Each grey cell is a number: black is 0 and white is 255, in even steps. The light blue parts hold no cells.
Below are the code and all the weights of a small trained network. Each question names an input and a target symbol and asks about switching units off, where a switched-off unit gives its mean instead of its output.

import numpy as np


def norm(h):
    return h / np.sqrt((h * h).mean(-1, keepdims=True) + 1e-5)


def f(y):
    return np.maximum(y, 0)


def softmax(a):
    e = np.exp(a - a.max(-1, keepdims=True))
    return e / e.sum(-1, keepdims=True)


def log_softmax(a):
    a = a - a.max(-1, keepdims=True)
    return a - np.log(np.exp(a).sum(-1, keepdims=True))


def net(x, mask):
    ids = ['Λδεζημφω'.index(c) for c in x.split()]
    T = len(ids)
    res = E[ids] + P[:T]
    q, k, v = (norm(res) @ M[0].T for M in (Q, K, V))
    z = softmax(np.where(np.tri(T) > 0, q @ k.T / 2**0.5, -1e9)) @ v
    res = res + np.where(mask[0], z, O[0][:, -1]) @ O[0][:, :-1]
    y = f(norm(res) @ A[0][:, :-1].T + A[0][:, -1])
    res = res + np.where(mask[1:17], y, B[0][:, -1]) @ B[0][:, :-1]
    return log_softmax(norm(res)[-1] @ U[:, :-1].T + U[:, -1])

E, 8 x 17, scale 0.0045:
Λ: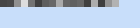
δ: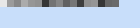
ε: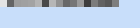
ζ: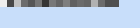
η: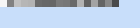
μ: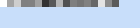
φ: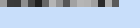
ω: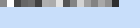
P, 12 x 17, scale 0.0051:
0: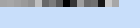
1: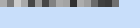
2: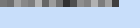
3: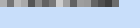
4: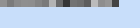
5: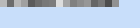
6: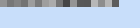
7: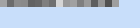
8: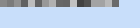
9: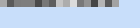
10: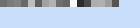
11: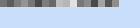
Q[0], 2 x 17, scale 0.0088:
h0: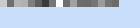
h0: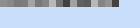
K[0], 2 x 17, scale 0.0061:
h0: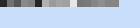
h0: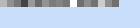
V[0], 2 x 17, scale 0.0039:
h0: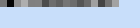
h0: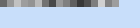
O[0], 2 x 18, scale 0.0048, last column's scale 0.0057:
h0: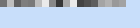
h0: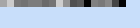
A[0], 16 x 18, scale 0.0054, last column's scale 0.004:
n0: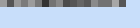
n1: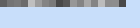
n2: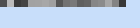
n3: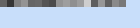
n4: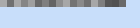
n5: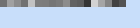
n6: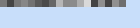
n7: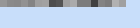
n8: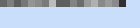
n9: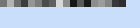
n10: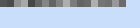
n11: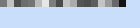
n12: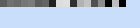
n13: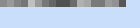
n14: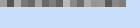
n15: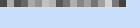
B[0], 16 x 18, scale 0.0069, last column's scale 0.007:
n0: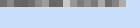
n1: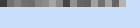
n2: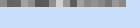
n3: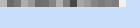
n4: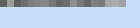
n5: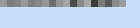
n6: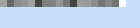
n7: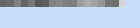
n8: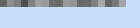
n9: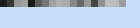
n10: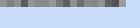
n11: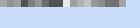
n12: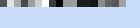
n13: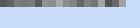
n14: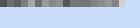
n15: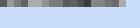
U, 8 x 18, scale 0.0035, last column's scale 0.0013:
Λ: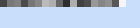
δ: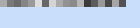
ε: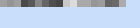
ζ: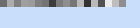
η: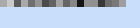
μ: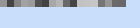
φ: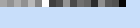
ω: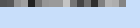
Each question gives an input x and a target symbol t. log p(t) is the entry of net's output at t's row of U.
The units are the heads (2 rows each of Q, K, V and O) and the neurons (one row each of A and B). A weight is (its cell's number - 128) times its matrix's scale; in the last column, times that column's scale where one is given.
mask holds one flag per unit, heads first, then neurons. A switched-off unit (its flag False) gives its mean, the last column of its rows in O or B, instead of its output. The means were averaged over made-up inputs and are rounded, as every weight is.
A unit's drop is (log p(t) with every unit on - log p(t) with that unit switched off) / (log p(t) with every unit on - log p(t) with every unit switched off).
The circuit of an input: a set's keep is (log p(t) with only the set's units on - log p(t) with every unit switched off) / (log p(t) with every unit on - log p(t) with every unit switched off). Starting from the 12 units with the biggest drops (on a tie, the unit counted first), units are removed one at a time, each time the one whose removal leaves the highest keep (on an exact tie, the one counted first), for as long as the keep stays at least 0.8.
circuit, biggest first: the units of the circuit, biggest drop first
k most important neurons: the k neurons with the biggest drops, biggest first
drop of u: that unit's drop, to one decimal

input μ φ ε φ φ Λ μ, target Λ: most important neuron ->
[n1]
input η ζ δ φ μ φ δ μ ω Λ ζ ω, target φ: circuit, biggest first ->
[n12 h0]
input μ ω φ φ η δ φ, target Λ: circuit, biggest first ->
[n15 n6]
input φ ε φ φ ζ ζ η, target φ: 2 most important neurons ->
[n5 n14]
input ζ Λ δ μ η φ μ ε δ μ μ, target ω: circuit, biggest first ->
[h0 n9]
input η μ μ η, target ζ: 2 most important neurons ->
[n4 n3]
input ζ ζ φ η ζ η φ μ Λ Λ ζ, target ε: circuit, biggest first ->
[h0 n11]
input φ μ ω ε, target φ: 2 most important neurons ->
[n12 n0]
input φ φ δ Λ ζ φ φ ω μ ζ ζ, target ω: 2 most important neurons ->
[n9 n5]
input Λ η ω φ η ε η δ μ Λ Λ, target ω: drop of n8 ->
0.0
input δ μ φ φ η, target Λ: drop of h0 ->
0.1
